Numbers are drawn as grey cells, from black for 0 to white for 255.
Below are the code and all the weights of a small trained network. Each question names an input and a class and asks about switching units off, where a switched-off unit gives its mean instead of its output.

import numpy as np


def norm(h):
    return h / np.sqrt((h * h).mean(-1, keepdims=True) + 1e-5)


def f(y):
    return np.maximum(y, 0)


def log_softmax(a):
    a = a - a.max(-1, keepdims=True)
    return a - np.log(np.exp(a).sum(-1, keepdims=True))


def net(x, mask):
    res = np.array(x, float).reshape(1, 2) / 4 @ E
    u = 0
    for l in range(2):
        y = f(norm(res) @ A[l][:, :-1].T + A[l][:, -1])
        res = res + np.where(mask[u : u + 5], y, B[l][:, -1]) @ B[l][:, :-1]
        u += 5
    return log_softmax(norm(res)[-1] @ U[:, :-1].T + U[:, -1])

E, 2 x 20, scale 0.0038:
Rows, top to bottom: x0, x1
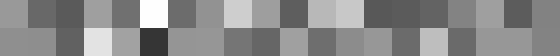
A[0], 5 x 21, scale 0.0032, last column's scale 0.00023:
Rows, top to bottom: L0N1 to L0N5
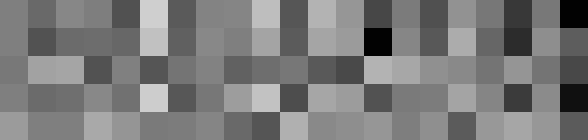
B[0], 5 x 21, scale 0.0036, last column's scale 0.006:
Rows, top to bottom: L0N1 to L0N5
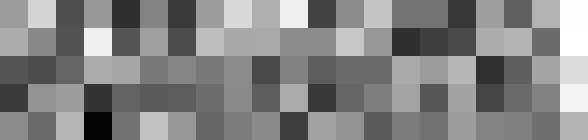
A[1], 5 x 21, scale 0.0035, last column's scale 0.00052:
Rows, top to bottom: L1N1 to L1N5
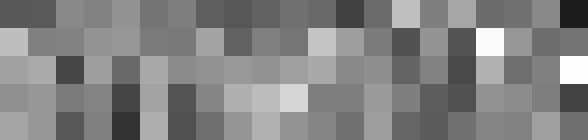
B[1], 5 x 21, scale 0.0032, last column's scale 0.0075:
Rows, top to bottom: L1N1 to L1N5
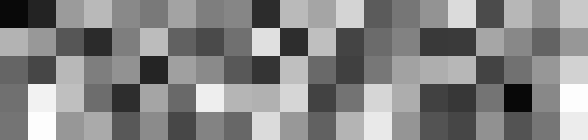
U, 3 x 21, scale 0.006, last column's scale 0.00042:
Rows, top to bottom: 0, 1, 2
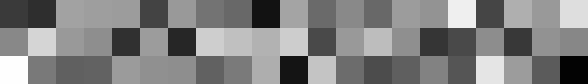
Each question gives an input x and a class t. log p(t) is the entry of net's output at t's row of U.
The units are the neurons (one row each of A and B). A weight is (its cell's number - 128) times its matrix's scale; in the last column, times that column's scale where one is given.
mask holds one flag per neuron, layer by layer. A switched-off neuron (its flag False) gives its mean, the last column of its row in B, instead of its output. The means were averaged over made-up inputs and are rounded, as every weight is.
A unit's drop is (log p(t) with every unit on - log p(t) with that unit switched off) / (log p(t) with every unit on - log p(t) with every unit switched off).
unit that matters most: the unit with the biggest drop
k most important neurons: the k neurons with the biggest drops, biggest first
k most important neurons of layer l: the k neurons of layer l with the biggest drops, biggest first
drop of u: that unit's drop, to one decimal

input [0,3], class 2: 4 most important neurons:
(L0N1; L0N4; L0N3; L1N4)
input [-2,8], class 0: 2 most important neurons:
(L0N2; L1N4)
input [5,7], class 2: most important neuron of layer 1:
(L1N2)
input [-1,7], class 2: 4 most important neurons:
(L0N4; L0N3; L0N1; L1N4)
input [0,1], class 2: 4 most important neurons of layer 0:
(L0N1; L0N3; L0N4; L0N2)
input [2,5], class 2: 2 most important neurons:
(L0N1; L1N2)
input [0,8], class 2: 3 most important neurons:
(L0N1; L0N4; L1N2)
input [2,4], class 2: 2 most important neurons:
(L0N1; L1N2)
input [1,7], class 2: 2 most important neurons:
(L0N1; L1N2)
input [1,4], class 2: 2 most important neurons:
(L0N1; L0N4)
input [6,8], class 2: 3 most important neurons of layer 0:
(L0N1; L0N2; L0N3)
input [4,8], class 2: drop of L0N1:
0.7
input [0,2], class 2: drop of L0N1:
0.8
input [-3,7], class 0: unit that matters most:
L0N2
